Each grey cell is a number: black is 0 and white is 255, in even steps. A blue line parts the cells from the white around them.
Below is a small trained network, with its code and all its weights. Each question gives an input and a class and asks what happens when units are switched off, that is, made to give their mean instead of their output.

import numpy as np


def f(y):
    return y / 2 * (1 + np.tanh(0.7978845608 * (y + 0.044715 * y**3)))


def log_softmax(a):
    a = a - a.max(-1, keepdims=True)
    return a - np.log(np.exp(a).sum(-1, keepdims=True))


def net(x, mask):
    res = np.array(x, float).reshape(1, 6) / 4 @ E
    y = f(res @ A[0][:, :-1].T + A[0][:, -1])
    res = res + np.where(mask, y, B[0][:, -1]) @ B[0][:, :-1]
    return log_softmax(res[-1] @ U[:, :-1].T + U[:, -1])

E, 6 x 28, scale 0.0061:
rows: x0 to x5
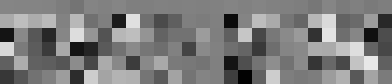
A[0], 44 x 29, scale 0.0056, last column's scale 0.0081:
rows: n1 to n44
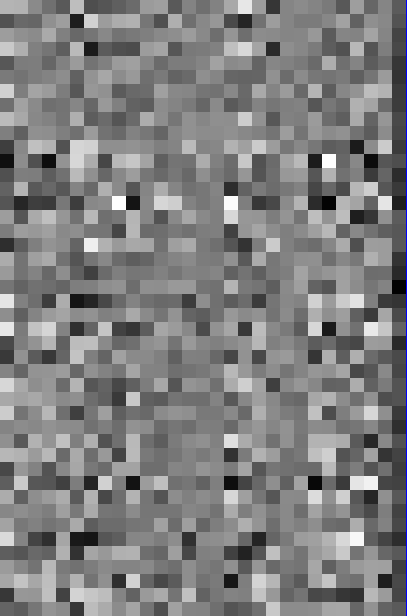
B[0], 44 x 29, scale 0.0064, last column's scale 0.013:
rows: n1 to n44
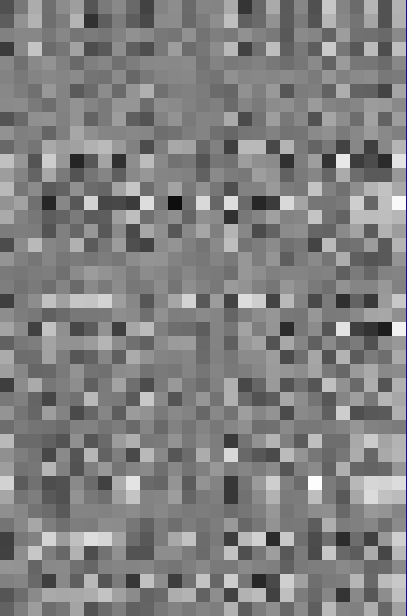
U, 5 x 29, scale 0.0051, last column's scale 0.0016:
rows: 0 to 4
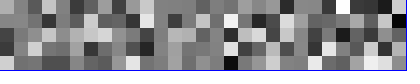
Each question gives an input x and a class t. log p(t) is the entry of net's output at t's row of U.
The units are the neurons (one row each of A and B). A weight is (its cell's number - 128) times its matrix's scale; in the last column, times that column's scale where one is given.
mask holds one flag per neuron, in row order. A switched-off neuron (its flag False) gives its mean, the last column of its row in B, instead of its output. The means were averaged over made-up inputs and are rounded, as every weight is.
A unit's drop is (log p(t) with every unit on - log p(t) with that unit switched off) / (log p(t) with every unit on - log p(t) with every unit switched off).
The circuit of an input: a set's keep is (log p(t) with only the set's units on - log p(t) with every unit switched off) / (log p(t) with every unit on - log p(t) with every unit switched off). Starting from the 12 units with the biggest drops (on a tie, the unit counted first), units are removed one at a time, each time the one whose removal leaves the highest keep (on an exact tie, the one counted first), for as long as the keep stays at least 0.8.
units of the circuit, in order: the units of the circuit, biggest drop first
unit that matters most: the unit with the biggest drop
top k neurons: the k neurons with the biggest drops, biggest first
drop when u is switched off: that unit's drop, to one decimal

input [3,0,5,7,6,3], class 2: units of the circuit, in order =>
n39
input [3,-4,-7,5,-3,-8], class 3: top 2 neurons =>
n4, n28
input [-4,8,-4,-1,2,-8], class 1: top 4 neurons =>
n42, n33, n29, n17
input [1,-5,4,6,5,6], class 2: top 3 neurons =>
n39, n22, n4
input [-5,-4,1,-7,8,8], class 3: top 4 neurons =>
n18, n2, n40, n39
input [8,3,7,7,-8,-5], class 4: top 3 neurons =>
n36, n32, n24
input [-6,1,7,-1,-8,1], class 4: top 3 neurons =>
n32, n36, n16
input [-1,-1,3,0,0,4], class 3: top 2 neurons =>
n24, n40
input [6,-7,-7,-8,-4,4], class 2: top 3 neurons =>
n11, n43, n12
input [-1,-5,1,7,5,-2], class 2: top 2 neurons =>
n39, n22
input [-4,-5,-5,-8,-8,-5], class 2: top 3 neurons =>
n11, n43, n35
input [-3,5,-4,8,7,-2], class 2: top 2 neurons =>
n22, n39
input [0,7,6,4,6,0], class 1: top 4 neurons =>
n42, n33, n24, n17
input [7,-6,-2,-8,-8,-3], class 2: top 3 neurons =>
n11, n43, n35
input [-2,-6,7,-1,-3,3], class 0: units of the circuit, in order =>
n12
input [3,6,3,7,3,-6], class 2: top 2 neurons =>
n22, n39
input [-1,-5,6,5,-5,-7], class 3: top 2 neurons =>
n4, n1
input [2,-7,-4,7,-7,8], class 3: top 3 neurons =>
n40, n2, n44
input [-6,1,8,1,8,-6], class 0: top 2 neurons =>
n12, n26
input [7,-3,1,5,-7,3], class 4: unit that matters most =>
n36
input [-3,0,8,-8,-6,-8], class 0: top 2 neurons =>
n12, n39
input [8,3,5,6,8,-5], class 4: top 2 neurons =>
n35, n14
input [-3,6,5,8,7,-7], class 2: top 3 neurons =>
n39, n22, n15
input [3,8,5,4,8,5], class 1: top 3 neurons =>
n42, n33, n17
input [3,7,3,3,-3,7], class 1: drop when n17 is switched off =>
0.3
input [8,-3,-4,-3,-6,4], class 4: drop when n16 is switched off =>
0.2
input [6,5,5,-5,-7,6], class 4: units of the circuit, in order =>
n16
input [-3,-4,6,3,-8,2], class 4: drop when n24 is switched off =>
0.1
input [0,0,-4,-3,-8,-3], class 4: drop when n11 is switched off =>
0.0
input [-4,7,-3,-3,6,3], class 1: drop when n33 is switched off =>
0.2
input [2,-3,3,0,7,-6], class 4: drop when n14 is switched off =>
0.3
